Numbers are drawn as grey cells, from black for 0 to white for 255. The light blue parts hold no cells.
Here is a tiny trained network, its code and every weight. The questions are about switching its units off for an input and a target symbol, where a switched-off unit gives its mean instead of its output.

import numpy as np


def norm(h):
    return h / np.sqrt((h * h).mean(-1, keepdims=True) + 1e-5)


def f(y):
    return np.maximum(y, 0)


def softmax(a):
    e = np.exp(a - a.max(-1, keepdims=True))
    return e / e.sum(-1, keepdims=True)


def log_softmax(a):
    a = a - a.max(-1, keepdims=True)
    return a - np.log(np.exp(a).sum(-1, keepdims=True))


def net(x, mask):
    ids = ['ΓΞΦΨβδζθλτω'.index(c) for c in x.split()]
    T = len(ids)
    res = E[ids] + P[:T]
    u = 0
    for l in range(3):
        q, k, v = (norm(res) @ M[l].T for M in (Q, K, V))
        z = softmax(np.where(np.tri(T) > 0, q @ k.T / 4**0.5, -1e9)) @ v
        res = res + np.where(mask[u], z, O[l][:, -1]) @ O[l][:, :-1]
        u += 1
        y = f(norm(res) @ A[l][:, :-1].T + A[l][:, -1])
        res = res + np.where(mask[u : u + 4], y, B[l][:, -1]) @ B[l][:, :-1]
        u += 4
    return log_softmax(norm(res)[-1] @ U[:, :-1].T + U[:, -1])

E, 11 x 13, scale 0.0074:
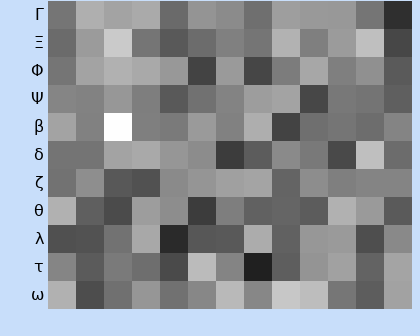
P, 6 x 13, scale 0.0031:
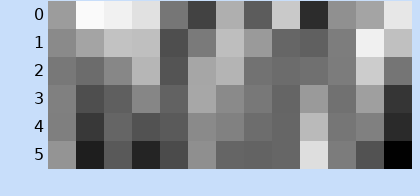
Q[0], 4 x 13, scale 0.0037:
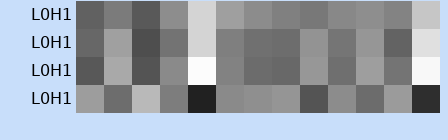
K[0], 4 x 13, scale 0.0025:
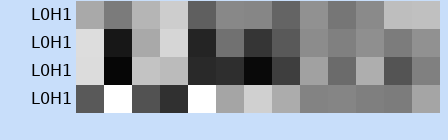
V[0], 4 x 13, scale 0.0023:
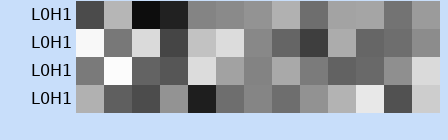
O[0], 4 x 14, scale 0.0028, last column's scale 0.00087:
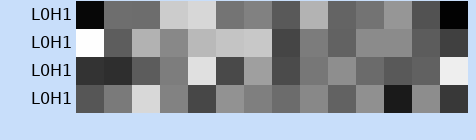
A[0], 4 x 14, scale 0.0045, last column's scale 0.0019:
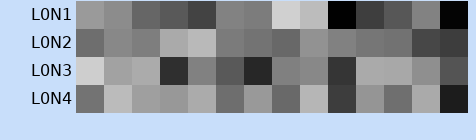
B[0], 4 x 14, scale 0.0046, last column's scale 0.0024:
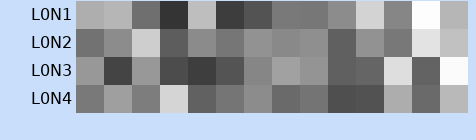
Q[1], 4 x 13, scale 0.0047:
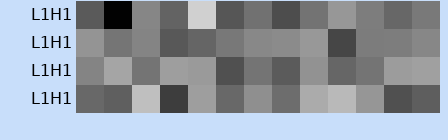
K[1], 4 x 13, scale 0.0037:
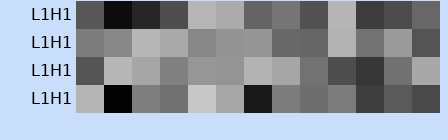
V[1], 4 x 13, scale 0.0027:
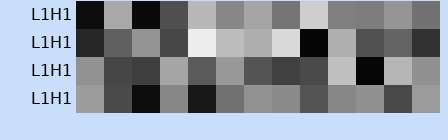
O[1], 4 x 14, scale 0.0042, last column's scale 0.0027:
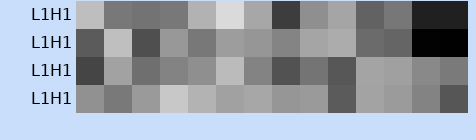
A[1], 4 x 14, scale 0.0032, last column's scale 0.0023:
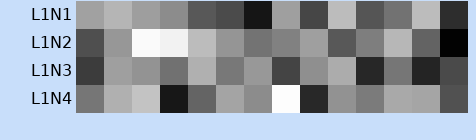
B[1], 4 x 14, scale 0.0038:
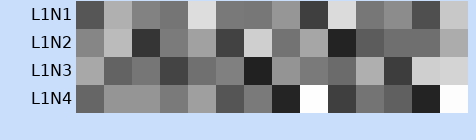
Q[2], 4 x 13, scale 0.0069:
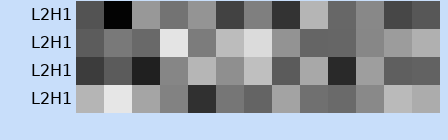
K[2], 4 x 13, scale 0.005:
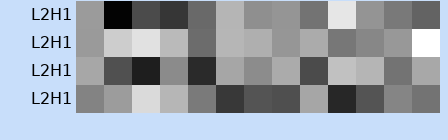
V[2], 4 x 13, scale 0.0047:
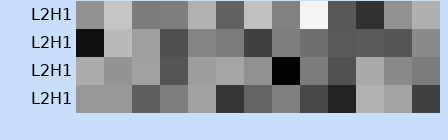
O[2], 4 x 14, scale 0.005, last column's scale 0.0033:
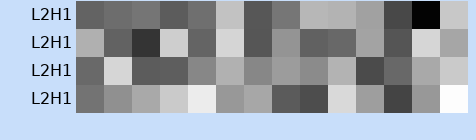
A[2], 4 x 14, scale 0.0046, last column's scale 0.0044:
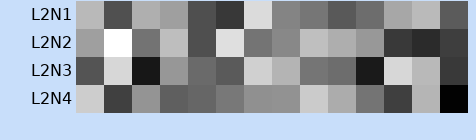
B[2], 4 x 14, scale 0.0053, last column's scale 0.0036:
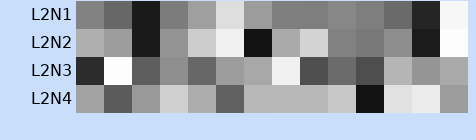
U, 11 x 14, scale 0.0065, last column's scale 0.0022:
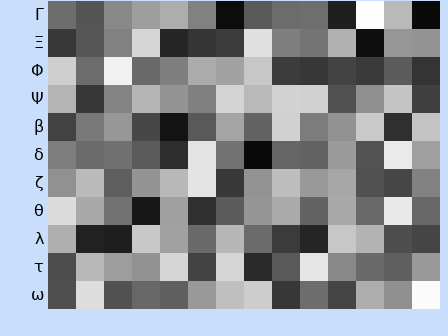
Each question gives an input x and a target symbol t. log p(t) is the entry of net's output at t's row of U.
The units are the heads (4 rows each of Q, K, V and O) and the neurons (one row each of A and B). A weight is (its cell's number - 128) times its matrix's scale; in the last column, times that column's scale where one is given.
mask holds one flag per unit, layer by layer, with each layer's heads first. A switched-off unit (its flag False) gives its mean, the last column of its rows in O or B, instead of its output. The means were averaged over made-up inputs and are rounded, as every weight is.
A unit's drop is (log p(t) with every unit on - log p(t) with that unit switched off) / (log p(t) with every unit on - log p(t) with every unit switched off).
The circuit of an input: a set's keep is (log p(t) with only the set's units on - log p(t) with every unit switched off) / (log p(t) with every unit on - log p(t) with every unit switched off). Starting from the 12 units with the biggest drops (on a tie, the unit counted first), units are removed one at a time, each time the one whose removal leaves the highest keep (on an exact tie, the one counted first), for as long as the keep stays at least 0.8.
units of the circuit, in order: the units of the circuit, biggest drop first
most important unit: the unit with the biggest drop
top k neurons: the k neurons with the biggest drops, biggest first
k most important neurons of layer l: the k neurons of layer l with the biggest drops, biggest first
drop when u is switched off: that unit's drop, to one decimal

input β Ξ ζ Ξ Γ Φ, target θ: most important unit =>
L1N3
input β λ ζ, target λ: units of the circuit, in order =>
[L2H1; L1N4]
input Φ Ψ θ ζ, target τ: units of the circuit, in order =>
[L2H1; L1N4]
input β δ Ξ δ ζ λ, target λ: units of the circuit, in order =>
[L2H1; L1N4; L1H1; L0H1]
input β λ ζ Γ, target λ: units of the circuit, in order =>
[L2H1; L0H1; L1N2]
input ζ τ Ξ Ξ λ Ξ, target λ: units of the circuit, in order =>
[L2H1; L0H1]
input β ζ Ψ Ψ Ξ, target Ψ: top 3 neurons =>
[L1N3; L2N4; L1N4]
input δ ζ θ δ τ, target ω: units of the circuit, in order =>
[L2H1; L2N3]
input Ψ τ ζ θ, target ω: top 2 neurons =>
[L1N4; L2N3]
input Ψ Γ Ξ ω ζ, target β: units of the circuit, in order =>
[L2H1; L1N4]
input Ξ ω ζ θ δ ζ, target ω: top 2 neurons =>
[L1N4; L2N3]
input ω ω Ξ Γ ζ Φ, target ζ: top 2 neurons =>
[L1N4; L2N2]
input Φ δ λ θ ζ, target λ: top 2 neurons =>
[L1N1; L0N3]
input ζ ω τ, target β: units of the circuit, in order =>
[L2H1]
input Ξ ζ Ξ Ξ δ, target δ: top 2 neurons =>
[L1N3; L1N4]
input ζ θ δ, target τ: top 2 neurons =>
[L0N4; L1N2]
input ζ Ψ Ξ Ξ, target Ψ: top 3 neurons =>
[L1N3; L2N4; L0N2]
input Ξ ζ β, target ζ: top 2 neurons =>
[L1N4; L2N2]
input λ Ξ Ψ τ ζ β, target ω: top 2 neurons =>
[L1N2; L1N4]
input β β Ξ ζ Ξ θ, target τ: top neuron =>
[L1N4]
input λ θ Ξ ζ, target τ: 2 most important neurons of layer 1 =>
[L1N4; L1N3]
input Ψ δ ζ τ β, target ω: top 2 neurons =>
[L1N4; L2N3]
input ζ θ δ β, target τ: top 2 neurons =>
[L0N4; L1N4]
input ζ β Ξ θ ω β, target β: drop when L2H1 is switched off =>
0.8
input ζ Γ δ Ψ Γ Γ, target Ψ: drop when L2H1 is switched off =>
1.0
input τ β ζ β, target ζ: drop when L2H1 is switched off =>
0.2
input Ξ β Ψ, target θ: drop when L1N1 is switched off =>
0.0
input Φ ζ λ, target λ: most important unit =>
L0H1
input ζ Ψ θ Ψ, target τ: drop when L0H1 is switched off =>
0.2
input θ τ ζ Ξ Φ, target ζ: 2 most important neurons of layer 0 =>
[L0N2; L0N4]
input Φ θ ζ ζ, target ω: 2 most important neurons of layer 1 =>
[L1N4; L1N3]
